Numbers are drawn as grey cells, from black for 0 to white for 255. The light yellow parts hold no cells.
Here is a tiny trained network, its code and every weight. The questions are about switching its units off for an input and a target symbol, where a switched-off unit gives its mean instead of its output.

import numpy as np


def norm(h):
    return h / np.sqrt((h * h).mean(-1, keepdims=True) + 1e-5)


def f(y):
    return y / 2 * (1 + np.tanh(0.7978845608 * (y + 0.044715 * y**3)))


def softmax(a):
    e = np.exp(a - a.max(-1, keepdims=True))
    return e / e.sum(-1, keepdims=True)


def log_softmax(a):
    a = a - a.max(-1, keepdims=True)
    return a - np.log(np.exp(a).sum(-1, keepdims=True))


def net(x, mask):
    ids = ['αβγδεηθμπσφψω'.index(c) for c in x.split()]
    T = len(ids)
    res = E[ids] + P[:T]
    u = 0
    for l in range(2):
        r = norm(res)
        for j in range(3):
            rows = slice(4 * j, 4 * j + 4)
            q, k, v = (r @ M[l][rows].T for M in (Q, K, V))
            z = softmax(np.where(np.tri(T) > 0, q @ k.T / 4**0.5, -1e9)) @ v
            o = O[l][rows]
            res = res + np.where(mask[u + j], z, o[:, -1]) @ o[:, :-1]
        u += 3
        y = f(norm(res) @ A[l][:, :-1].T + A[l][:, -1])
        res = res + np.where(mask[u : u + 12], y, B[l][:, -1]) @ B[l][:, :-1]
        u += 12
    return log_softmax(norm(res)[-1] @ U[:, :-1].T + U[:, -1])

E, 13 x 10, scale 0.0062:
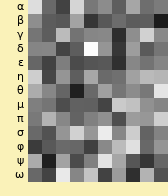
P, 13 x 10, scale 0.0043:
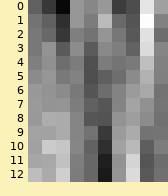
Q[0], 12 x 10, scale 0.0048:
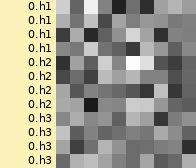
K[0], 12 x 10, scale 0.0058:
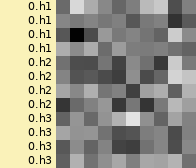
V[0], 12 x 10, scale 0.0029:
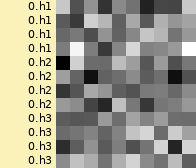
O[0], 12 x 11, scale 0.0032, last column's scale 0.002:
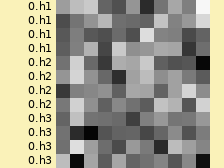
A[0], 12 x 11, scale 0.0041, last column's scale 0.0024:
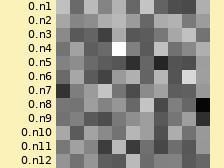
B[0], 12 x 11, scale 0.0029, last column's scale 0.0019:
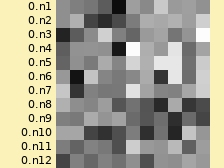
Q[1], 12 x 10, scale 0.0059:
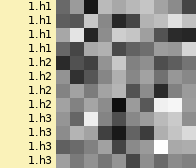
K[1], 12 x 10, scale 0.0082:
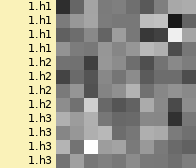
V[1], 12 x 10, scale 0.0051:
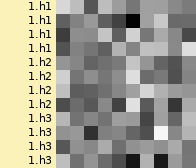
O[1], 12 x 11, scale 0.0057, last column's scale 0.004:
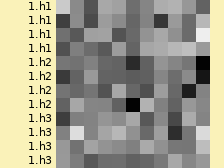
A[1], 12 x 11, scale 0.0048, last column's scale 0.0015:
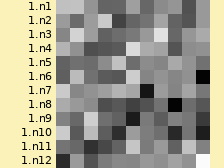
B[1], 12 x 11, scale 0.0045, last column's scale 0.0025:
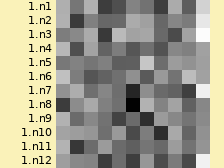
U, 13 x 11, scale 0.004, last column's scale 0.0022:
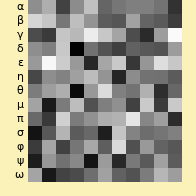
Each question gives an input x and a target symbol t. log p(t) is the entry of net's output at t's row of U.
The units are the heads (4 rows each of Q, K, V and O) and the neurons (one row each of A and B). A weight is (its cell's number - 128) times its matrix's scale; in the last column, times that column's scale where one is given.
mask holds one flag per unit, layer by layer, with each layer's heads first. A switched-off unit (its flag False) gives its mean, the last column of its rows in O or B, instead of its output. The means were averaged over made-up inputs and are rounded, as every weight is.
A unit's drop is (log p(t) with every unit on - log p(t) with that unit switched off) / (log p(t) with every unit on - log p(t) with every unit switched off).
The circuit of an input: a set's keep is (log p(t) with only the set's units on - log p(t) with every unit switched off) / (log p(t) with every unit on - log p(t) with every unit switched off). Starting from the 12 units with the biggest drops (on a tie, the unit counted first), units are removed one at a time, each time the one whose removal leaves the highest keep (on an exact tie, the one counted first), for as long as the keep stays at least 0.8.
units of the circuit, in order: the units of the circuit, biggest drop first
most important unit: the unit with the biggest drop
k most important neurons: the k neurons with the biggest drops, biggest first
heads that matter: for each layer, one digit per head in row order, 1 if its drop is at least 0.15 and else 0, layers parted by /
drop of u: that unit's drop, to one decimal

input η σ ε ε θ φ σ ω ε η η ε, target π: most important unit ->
1.h1
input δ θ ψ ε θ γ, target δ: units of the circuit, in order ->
1.h1; 1.h2
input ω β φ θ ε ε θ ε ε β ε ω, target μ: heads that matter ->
000 / 101
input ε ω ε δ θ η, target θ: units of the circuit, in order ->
0.h2; 0.h1; 1.h2
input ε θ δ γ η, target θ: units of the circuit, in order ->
0.h2; 1.h2
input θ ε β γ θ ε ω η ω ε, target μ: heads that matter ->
000 / 001
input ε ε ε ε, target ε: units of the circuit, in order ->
1.h2; 0.h3
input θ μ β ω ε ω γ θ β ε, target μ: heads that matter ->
000 / 100
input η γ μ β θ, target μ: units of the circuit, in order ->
1.h1; 0.n6; 0.h3
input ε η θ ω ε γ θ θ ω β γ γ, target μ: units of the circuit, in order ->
1.h1; 1.h3
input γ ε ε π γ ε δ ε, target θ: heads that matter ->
010 / 000
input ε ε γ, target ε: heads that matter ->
000 / 010
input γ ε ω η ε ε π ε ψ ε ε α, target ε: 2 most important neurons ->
0.n10; 0.n12
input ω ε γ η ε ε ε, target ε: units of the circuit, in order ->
1.h2
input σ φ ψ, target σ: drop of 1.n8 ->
0.1
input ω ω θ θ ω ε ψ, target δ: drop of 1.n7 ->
0.0
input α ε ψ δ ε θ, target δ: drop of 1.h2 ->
0.2
